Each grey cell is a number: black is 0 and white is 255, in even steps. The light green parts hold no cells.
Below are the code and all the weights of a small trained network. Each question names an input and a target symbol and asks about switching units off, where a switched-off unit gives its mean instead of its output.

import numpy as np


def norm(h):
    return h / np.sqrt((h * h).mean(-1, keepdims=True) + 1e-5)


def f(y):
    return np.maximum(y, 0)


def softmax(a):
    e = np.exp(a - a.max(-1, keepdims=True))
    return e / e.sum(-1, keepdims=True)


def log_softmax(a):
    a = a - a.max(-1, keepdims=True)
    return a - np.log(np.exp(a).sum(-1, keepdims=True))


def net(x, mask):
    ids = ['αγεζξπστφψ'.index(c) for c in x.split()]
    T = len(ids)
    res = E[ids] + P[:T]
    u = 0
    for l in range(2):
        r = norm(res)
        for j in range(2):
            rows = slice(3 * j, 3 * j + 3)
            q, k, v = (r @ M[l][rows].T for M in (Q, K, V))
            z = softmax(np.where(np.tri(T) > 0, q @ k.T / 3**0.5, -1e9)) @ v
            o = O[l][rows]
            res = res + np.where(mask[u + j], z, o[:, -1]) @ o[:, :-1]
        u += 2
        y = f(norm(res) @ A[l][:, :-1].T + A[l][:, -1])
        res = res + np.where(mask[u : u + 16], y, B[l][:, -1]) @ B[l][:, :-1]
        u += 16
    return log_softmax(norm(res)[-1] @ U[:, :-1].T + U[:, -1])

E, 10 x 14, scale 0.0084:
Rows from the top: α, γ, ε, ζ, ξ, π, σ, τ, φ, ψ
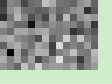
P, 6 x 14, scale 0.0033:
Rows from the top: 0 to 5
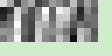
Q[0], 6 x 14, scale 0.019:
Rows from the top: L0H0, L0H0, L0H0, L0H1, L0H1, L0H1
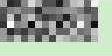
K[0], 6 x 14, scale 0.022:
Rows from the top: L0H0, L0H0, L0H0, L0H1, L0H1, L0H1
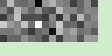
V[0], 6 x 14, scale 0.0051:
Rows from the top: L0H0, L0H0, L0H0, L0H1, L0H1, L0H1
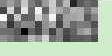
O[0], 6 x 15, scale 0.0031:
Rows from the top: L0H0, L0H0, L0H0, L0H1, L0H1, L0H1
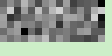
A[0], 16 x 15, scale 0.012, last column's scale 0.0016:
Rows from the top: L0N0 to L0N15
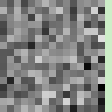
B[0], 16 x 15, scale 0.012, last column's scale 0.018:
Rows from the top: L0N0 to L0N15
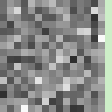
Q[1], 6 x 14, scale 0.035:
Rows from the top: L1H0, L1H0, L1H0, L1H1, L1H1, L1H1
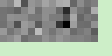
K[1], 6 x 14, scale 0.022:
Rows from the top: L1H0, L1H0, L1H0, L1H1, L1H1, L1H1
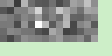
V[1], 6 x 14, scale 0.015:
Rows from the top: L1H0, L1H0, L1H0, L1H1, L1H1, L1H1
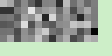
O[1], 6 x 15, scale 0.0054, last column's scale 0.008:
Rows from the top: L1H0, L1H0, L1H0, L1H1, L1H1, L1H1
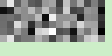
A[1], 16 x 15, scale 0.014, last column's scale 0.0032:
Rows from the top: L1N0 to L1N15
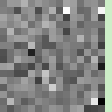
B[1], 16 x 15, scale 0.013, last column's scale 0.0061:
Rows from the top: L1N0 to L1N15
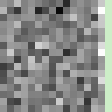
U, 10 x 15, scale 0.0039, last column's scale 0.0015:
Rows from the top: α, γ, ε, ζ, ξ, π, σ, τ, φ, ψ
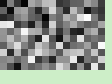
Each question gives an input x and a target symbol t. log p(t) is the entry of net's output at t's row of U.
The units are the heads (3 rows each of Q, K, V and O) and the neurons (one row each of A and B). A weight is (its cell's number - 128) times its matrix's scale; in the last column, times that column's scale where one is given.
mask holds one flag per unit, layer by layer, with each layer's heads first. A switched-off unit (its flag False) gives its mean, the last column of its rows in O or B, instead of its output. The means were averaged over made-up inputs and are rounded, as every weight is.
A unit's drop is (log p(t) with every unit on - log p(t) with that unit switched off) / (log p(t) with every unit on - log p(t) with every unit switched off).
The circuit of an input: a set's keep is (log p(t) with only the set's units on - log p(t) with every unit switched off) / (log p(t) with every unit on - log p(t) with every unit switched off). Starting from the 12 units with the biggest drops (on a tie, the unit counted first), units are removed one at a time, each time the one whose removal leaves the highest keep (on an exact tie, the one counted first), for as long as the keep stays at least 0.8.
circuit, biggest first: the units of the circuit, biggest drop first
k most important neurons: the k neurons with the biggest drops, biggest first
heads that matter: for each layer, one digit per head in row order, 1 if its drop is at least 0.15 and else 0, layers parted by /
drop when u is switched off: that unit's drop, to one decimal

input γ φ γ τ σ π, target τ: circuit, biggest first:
L0H0, L0N11
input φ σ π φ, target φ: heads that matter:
00 / 01
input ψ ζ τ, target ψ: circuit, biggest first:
L0H0, L0N8
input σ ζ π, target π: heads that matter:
00 / 10
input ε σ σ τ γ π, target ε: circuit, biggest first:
L0H1, L0N4
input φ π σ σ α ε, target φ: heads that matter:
00 / 01
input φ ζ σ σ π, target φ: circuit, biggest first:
L1H1, L0N1
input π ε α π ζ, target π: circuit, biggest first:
L1H0, L0N14
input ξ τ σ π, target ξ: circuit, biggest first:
L0H1, L0N15
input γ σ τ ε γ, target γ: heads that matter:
00 / 01
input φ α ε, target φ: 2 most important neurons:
L0N5, L0N7
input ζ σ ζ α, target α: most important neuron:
L0N13
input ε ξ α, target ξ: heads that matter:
11 / 01
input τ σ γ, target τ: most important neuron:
L0N11
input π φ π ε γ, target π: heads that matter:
10 / 10
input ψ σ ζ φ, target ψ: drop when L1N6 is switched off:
0.1
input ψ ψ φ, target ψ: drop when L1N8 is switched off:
0.0
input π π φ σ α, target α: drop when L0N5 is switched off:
-0.1
